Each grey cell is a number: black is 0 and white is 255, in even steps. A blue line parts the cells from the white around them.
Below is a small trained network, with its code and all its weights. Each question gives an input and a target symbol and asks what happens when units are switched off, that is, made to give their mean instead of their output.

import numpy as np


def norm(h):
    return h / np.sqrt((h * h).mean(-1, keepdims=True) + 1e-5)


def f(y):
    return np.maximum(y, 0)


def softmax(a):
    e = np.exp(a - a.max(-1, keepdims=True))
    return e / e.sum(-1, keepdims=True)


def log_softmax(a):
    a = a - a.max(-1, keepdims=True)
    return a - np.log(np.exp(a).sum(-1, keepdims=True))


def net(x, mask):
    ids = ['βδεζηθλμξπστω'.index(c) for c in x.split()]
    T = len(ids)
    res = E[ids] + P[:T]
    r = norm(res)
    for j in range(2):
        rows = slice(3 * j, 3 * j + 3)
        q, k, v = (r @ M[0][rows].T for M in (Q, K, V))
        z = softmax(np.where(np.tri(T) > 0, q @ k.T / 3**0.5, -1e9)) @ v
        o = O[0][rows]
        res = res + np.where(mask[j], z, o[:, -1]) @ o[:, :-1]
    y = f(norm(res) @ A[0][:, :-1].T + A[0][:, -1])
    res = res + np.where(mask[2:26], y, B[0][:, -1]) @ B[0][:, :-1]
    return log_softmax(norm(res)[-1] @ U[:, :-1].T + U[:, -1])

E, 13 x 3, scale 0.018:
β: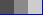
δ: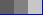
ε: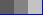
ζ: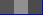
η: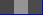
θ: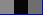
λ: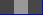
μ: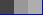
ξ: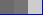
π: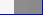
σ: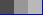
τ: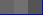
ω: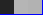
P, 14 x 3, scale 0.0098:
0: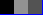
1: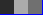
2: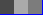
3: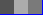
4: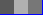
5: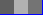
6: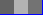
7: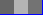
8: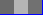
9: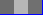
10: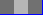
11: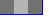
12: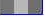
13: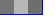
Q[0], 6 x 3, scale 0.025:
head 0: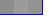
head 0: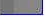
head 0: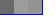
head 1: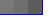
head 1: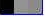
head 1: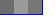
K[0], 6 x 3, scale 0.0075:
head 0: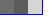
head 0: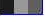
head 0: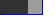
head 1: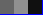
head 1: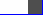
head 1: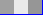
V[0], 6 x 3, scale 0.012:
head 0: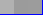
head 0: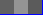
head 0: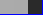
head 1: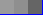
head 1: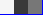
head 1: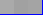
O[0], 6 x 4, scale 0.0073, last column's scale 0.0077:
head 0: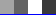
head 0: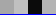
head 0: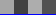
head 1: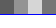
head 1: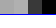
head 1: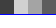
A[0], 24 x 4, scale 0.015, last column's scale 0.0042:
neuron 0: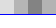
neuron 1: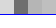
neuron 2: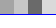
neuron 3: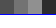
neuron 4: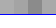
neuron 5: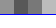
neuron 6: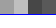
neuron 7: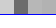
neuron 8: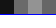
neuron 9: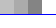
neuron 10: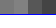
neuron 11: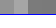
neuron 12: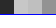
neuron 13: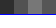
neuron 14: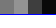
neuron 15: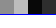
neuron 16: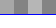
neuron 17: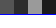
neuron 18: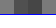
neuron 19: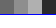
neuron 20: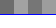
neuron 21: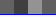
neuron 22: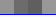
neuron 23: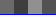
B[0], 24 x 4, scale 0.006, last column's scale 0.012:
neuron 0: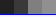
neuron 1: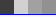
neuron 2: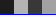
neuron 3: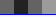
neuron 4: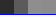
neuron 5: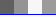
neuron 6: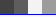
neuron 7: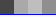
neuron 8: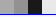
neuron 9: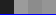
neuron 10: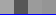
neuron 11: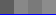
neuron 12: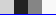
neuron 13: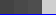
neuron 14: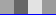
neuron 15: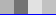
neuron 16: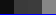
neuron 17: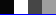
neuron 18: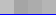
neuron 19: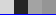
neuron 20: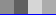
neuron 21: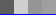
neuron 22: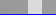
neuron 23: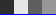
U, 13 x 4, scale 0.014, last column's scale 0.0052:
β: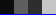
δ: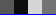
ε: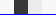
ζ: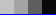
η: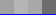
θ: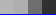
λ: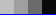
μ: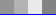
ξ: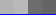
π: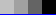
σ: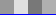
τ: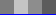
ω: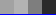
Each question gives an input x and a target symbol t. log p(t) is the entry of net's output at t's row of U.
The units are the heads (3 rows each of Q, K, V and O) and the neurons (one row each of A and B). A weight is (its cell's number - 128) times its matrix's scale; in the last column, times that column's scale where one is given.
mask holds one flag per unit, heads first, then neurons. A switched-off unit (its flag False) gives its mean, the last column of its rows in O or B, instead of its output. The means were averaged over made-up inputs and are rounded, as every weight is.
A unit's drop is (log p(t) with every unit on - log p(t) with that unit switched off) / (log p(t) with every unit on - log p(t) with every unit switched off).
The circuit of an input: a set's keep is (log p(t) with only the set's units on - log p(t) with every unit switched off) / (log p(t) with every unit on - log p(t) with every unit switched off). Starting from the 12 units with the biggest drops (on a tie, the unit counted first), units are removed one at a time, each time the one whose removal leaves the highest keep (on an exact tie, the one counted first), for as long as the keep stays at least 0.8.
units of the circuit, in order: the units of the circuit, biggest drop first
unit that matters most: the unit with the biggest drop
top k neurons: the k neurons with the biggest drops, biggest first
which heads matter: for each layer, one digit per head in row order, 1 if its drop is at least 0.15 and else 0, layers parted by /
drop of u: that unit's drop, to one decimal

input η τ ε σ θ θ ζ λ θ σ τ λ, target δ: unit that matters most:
neuron 15
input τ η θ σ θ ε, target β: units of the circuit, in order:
neuron 8; neuron 15
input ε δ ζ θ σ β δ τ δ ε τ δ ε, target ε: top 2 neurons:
neuron 12; neuron 19
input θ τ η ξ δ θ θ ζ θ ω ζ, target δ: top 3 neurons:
neuron 15; neuron 17; neuron 14
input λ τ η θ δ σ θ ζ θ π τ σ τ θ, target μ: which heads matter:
11
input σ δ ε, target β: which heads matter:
01
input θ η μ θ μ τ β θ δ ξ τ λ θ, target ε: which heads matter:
01
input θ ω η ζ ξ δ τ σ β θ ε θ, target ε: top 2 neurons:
neuron 18; neuron 8
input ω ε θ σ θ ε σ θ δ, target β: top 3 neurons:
neuron 15; neuron 8; neuron 18
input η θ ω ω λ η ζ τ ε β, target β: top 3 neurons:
neuron 15; neuron 8; neuron 17
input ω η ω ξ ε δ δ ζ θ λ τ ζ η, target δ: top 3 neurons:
neuron 15; neuron 17; neuron 14
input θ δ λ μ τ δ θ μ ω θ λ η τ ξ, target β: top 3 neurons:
neuron 15; neuron 17; neuron 8
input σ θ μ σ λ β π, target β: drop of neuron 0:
0.2
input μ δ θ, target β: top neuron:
neuron 12
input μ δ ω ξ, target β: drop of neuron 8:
0.3
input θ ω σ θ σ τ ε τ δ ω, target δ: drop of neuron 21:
0.1
